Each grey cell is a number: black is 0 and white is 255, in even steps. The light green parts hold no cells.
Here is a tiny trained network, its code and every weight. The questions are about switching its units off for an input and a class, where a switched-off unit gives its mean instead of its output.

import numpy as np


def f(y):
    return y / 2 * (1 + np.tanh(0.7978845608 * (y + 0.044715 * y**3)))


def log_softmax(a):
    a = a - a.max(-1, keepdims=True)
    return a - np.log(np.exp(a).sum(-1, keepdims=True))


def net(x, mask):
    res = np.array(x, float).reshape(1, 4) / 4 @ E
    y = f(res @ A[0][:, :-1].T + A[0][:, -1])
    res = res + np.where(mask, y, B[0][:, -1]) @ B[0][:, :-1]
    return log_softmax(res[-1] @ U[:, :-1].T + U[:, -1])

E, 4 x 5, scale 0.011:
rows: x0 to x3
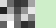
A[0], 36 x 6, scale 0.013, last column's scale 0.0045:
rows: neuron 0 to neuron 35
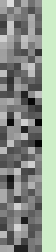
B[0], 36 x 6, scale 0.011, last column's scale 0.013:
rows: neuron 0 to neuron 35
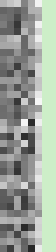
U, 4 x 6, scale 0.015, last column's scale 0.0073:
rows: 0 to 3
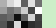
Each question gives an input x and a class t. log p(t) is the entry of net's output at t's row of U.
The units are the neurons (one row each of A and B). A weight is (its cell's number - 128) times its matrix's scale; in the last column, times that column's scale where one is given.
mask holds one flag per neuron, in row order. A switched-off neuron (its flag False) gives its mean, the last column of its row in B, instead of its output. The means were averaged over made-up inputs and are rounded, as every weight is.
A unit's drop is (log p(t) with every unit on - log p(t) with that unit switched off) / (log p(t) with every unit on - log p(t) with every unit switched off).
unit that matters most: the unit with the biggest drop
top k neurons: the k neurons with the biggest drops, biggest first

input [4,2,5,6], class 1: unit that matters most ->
neuron 35
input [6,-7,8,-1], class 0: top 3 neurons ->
[neuron 5; neuron 0; neuron 6]
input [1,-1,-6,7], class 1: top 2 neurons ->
[neuron 14; neuron 20]
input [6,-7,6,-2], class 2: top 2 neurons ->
[neuron 33; neuron 16]
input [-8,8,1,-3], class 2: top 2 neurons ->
[neuron 9; neuron 23]
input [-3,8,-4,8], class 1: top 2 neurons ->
[neuron 20; neuron 18]
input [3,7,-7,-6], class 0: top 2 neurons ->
[neuron 25; neuron 26]
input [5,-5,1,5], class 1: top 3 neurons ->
[neuron 14; neuron 35; neuron 20]
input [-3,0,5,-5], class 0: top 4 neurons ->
[neuron 5; neuron 14; neuron 6; neuron 35]
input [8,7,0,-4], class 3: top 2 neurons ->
[neuron 21; neuron 10]
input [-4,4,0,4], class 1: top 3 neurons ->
[neuron 20; neuron 24; neuron 33]
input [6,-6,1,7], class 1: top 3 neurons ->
[neuron 14; neuron 35; neuron 20]
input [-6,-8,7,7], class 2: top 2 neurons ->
[neuron 14; neuron 24]
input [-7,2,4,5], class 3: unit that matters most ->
neuron 19
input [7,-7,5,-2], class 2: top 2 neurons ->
[neuron 33; neuron 16]
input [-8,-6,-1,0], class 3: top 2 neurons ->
[neuron 32; neuron 19]
